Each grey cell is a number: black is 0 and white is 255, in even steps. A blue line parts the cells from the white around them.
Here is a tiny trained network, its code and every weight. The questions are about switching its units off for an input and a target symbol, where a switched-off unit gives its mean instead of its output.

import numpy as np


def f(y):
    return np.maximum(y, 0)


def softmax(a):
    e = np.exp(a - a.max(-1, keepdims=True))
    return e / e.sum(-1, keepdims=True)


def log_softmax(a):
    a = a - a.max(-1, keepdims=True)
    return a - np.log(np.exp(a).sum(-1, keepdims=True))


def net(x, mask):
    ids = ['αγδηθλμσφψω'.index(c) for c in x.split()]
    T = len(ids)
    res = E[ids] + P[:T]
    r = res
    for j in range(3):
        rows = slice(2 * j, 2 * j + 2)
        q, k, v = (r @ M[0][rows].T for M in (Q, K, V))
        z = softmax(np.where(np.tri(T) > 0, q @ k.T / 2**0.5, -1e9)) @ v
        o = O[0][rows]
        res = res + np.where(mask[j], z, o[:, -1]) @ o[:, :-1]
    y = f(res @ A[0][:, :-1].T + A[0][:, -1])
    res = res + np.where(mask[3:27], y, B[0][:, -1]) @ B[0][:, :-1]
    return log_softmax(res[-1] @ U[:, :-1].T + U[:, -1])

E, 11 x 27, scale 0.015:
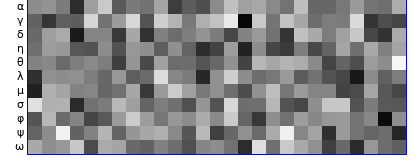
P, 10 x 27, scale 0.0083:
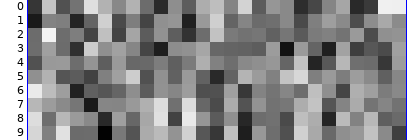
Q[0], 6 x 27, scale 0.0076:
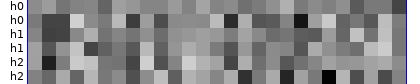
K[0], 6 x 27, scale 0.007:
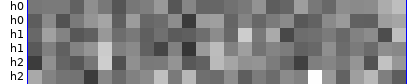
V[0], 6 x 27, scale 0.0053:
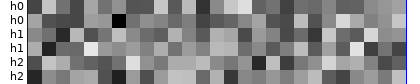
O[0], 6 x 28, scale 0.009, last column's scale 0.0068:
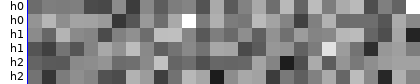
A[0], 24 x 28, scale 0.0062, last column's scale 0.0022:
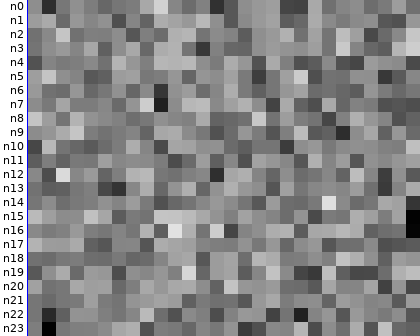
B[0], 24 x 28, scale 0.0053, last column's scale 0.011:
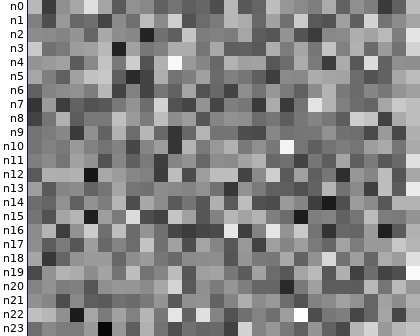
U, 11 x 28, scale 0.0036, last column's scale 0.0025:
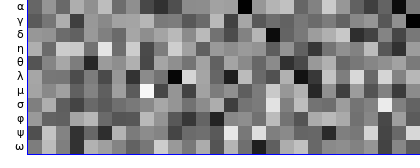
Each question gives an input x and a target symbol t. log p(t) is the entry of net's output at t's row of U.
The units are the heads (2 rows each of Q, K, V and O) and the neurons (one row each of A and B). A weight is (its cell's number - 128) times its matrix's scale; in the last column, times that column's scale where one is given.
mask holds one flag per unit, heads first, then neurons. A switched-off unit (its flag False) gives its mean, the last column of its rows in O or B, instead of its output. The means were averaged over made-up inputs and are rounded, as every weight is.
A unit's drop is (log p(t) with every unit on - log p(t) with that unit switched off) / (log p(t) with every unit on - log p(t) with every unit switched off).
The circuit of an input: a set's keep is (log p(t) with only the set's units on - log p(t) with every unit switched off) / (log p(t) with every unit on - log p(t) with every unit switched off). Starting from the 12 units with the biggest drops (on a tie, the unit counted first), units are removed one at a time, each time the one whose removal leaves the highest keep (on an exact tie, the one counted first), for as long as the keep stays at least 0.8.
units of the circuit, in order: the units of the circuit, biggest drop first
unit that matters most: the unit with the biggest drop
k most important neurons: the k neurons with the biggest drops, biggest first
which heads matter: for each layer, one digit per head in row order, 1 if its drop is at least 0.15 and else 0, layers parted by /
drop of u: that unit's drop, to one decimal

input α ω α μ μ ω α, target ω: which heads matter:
101
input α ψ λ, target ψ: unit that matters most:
h1
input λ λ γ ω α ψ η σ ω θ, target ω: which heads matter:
101
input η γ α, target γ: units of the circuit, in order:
h1, n14, n23, n19
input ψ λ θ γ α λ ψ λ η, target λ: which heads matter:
110
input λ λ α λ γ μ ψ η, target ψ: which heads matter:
100
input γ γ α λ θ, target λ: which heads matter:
100
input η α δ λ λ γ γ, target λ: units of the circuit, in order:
n23, h1
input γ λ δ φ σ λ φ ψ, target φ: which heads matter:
101
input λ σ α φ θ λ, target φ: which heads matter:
011
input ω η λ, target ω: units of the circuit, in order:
h2, n5, h1
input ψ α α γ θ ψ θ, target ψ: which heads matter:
110
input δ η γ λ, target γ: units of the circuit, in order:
h1, n14
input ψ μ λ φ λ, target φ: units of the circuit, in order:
h2, n0
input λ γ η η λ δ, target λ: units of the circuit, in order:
n19, h0
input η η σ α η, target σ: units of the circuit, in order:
h2
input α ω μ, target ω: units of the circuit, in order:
n5, h2, h1, h0
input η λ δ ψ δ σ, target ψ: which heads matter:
010
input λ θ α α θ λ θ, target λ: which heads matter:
101
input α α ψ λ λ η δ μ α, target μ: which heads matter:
001
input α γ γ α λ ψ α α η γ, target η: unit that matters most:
h0
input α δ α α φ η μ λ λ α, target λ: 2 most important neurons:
n19, n13
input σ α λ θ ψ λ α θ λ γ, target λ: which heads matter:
000
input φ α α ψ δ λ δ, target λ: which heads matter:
100
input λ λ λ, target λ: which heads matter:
101
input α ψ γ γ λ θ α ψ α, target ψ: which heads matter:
010
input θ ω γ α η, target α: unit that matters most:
n19
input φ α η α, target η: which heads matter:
110
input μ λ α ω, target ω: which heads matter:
011
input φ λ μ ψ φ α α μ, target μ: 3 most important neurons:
n22, n12, n0
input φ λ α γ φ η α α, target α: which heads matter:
110
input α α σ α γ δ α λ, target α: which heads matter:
110
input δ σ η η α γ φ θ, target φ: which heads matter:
101
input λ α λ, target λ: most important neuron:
n19
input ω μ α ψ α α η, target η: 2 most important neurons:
n15, n7
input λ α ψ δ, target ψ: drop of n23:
0.0
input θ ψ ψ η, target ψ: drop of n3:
0.1
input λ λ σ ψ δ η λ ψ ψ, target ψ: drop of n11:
0.1
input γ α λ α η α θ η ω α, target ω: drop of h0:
0.2
